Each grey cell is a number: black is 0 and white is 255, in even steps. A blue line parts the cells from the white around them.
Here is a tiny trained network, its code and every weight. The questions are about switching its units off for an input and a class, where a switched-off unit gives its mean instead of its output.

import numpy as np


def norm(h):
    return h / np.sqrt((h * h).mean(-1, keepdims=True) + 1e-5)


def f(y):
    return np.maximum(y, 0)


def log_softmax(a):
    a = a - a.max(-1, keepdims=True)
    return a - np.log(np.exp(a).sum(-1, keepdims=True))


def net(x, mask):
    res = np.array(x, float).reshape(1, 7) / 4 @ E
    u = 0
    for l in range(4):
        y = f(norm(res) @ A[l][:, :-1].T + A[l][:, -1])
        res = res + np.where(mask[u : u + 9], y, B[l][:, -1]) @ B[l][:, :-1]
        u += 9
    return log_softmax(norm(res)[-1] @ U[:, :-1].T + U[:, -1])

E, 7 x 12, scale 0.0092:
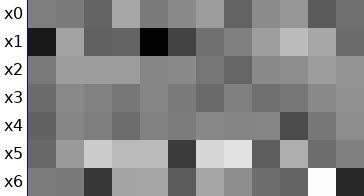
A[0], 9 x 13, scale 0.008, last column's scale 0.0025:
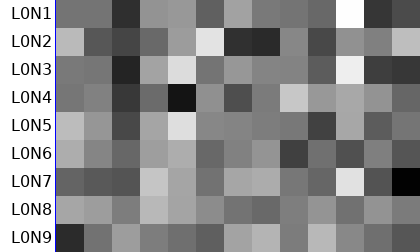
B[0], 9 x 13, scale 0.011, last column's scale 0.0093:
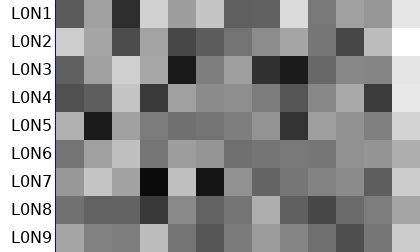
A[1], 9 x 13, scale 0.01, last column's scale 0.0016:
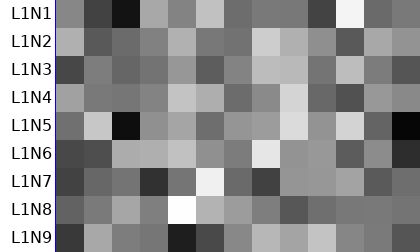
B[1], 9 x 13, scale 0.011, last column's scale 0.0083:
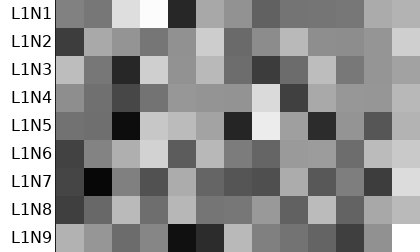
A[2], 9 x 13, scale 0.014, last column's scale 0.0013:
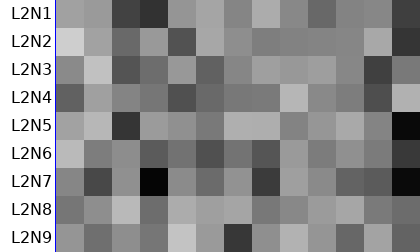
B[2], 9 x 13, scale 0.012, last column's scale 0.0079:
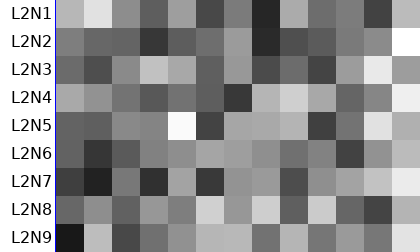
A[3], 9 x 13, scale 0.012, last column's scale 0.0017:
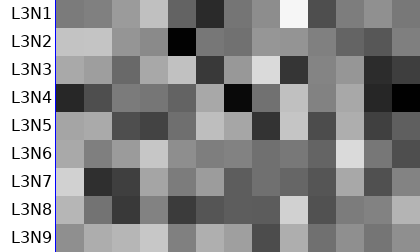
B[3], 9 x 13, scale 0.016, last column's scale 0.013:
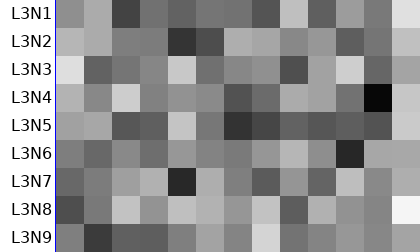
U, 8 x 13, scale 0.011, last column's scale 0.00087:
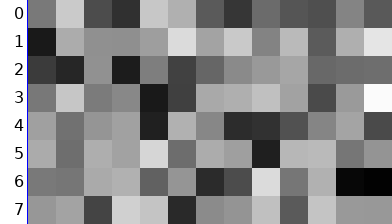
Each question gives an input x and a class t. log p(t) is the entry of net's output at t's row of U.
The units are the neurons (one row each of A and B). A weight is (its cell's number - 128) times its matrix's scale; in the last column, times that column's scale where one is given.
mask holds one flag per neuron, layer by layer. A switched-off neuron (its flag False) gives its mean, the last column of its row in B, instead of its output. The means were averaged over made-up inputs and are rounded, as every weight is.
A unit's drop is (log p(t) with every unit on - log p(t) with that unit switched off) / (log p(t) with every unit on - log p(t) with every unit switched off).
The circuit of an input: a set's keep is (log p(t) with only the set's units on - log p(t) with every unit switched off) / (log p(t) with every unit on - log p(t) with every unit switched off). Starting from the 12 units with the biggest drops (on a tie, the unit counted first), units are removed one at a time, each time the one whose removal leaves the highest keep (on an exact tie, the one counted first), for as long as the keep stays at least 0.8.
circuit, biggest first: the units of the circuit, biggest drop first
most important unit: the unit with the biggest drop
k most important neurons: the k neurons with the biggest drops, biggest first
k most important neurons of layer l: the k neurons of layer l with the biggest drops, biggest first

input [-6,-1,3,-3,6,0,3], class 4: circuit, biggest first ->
[L0N3]
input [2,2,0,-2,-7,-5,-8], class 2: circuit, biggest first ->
[L0N4 L2N7]
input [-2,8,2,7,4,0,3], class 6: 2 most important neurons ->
[L0N2 L0N4]
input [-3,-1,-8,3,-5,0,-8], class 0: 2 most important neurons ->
[L0N4 L0N3]
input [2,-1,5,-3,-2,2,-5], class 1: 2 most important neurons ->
[L0N2 L0N3]
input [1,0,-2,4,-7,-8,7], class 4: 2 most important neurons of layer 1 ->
[L1N1 L1N2]
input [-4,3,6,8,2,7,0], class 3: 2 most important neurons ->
[L0N1 L1N6]
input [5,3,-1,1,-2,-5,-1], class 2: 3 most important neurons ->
[L0N4 L2N7 L0N1]
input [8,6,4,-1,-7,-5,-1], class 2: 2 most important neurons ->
[L2N7 L0N1]
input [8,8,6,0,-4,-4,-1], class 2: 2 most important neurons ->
[L2N7 L0N1]
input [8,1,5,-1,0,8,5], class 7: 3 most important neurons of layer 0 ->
[L0N4 L0N1 L0N9]
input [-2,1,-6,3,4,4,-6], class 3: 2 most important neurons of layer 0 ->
[L0N1 L0N4]
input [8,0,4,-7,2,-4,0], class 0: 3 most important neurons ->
[L0N2 L0N3 L0N7]
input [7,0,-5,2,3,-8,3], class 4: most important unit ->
L0N2
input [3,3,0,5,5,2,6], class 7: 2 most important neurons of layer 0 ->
[L0N7 L0N1]
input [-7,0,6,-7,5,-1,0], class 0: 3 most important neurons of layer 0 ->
[L0N3 L0N1 L0N7]
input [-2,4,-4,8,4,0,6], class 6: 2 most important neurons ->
[L0N1 L0N2]
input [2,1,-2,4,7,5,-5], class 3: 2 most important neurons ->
[L0N1 L0N4]
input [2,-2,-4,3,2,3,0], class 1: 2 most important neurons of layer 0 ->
[L0N3 L0N4]
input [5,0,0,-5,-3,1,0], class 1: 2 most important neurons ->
[L0N3 L0N2]
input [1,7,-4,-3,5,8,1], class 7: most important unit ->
L0N3
